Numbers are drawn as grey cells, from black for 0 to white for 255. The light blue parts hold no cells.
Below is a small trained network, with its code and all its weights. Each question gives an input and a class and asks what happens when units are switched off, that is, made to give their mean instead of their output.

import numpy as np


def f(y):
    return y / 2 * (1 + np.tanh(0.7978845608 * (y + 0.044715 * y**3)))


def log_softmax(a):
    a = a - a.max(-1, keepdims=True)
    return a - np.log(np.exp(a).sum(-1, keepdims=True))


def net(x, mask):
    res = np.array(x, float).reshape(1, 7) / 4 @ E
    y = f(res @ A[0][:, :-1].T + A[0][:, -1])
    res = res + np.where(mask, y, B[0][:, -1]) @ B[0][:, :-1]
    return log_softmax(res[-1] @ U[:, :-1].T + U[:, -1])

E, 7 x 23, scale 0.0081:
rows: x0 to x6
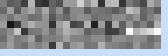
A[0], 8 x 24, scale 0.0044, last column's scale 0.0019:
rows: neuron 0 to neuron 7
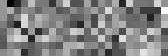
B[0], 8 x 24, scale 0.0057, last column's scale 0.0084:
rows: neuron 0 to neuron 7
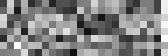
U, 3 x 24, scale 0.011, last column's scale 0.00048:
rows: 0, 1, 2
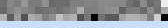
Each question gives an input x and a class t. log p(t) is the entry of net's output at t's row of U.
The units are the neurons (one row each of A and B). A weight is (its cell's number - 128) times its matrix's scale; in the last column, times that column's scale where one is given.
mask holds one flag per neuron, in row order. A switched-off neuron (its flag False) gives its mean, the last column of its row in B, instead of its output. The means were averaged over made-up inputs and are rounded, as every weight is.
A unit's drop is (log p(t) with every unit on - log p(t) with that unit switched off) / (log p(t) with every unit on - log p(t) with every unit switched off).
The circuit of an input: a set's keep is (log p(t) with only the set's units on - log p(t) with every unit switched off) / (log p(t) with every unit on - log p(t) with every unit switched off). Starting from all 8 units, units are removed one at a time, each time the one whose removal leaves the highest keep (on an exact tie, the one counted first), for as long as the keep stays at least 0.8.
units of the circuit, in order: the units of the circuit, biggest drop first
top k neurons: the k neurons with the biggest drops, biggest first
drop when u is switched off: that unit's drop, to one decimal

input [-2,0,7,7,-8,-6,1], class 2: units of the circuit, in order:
[neuron 3]
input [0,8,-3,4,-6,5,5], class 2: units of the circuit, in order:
[neuron 3; neuron 5]
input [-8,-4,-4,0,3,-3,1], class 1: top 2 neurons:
[neuron 5; neuron 0]
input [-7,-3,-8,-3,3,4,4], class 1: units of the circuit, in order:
[neuron 5; neuron 3]
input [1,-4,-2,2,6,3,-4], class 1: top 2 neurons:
[neuron 7; neuron 3]
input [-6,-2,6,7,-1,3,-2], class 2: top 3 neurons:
[neuron 3; neuron 2; neuron 1]
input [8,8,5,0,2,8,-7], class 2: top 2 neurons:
[neuron 4; neuron 5]
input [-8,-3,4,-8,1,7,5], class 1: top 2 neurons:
[neuron 5; neuron 3]
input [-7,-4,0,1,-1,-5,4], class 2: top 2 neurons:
[neuron 0; neuron 3]
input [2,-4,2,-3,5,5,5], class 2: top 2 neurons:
[neuron 5; neuron 4]
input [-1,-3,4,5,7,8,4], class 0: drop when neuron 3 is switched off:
-0.1
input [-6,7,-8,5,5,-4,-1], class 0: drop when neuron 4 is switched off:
0.0
